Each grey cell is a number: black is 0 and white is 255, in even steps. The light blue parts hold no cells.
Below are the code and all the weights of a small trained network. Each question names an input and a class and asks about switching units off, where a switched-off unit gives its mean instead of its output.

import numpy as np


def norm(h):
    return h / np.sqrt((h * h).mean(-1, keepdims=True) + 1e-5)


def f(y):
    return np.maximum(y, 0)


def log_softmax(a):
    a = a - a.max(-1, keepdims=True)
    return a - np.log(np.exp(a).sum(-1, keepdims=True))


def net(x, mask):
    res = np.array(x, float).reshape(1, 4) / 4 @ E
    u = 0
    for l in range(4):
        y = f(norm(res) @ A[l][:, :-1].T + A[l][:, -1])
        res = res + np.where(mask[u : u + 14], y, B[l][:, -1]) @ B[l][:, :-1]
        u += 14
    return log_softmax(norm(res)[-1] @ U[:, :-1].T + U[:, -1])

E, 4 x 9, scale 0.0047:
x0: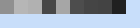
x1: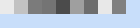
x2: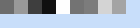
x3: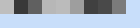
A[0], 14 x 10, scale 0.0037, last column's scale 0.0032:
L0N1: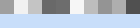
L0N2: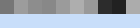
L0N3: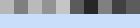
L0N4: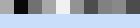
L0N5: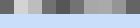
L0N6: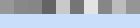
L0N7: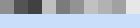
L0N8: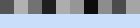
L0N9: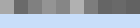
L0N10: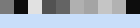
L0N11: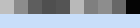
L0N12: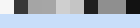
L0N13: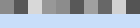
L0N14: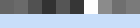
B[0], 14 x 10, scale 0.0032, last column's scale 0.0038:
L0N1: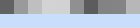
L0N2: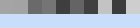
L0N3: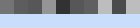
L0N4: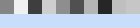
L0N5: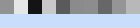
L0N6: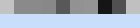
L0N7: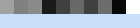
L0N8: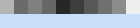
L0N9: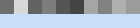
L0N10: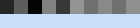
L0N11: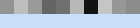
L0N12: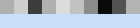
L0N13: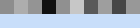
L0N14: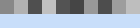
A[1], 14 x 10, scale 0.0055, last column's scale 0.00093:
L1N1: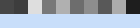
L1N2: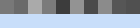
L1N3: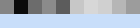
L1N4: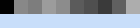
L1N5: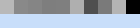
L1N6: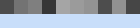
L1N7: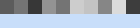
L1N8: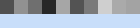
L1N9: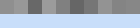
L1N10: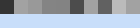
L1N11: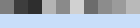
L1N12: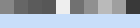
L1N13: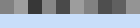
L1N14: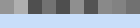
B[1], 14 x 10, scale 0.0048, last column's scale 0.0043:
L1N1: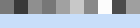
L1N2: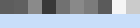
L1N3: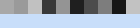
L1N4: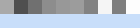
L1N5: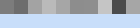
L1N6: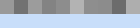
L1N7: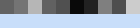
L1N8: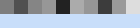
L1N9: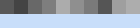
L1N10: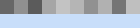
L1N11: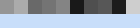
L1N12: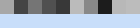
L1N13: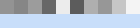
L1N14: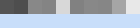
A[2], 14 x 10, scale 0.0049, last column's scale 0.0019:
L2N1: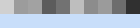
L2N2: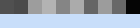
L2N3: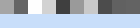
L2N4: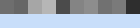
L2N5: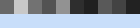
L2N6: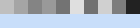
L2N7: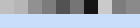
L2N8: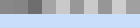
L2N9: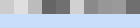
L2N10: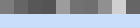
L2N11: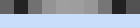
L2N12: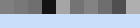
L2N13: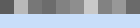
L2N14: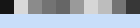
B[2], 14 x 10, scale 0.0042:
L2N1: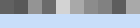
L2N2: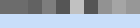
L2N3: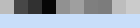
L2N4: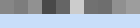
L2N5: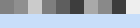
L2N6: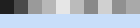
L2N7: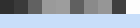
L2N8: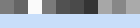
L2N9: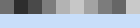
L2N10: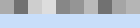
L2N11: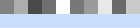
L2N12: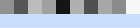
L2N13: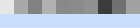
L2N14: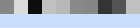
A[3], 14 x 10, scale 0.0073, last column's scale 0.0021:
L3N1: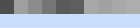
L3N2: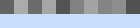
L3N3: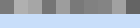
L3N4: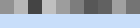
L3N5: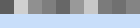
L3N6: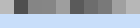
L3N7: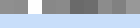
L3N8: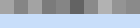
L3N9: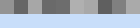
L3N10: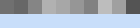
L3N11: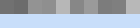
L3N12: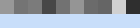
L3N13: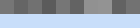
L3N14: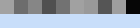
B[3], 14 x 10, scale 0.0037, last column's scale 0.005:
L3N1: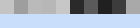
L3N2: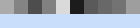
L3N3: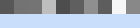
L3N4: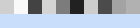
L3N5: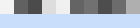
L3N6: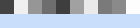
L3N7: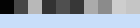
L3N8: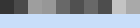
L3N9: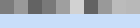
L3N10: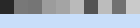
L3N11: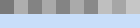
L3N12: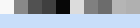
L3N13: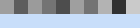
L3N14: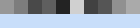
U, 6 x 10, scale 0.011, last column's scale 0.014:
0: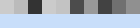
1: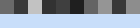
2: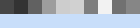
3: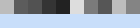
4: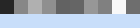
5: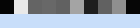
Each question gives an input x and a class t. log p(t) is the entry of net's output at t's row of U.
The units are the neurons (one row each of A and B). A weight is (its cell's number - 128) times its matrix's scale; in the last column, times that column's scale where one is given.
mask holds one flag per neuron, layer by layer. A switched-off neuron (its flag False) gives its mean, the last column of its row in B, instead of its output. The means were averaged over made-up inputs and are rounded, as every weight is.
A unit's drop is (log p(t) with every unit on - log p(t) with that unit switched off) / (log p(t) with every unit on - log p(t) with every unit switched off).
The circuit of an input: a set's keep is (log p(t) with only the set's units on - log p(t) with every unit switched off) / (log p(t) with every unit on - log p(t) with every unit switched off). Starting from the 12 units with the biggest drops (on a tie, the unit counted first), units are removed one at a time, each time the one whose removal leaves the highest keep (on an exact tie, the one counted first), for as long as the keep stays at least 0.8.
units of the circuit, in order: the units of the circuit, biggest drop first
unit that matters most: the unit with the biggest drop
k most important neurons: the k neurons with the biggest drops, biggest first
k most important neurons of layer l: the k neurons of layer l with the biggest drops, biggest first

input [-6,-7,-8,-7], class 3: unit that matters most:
L2N3
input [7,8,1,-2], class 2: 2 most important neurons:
L1N7; L1N11
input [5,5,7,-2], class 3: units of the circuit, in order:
L1N8; L1N12; L0N7
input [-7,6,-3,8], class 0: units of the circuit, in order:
L0N12; L1N11
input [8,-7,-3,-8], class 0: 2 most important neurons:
L2N14; L1N10
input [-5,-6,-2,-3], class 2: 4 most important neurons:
L1N10; L1N4; L1N1; L2N11
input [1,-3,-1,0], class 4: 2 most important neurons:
L0N2; L1N2
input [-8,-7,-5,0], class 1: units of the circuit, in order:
L1N3; L1N7
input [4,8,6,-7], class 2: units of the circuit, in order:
L2N9; L2N6; L1N7
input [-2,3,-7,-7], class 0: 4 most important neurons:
L2N14; L0N5; L1N12; L1N8
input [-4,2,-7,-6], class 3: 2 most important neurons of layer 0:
L0N4; L0N7
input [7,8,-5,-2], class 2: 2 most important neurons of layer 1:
L1N7; L1N11
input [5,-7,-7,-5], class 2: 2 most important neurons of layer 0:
L0N8; L0N7
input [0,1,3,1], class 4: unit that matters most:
L0N6
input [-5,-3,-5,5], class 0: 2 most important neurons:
L1N11; L0N4
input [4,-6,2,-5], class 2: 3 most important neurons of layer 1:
L1N4; L1N1; L1N6
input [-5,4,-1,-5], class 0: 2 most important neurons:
L0N5; L2N14
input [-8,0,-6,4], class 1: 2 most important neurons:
L1N3; L1N11
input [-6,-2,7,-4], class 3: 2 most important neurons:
L1N12; L1N8
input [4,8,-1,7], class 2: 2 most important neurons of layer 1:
L1N5; L1N11
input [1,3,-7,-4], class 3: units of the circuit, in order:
L2N3
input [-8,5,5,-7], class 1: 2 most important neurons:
L1N7; L1N3
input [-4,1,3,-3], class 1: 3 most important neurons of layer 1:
L1N7; L1N3; L1N2
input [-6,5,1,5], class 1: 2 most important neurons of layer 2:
L2N5; L2N14
